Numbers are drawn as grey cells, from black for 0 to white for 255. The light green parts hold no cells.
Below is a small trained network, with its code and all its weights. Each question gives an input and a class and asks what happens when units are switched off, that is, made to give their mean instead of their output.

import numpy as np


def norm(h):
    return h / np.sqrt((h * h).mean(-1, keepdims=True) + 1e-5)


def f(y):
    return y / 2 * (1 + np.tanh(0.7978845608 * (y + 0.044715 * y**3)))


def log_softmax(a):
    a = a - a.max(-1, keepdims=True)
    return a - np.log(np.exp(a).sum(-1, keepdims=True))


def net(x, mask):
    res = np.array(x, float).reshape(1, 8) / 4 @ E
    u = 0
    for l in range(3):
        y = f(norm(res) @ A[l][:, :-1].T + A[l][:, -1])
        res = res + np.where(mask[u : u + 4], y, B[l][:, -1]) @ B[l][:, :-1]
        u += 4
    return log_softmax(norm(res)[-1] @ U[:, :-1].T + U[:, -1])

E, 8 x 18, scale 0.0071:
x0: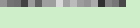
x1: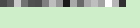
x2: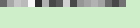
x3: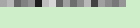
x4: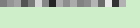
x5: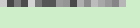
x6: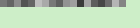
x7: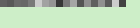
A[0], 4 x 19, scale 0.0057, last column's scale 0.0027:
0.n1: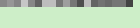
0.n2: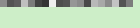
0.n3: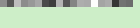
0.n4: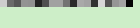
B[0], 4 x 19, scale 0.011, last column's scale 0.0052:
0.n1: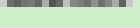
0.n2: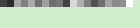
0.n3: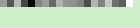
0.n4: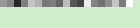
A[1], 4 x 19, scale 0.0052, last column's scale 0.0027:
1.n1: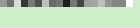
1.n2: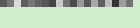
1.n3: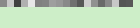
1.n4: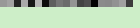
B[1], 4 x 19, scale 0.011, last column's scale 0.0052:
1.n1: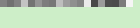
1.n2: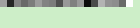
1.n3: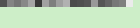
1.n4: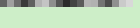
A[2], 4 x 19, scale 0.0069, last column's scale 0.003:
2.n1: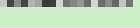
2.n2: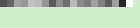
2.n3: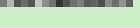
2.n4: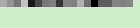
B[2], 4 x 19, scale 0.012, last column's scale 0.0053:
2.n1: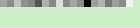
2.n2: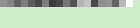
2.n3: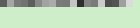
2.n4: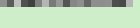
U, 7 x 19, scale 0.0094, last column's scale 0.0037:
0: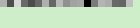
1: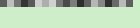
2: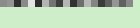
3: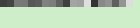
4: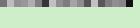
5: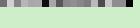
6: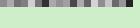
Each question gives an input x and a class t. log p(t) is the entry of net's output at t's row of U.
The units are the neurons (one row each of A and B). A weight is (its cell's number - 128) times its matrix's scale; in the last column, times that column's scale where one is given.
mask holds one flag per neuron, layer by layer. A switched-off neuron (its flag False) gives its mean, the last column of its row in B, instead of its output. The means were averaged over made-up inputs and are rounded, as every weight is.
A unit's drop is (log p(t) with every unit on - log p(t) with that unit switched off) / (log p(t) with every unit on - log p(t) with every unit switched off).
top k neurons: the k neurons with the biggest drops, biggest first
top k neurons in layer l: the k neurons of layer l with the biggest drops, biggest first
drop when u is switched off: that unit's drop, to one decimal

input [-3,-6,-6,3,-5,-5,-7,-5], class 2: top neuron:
(0.n4)
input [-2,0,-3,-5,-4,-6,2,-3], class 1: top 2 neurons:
(1.n4, 2.n3)
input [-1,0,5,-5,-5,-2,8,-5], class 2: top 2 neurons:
(0.n3, 0.n2)
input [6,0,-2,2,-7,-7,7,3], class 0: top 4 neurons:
(2.n4, 0.n4, 0.n1, 1.n4)
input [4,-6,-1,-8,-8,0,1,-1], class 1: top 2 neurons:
(0.n4, 0.n2)
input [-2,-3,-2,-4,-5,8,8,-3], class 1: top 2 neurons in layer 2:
(2.n2, 2.n1)
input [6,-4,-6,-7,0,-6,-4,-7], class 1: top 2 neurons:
(1.n4, 0.n2)
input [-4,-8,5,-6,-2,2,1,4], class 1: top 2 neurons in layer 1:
(1.n1, 1.n3)
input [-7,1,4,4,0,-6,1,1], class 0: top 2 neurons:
(2.n4, 0.n4)
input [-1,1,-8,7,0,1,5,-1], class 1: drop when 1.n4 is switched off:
0.2
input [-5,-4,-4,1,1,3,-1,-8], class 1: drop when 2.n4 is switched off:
0.0
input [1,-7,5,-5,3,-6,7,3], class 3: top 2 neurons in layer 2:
(2.n2, 2.n1)
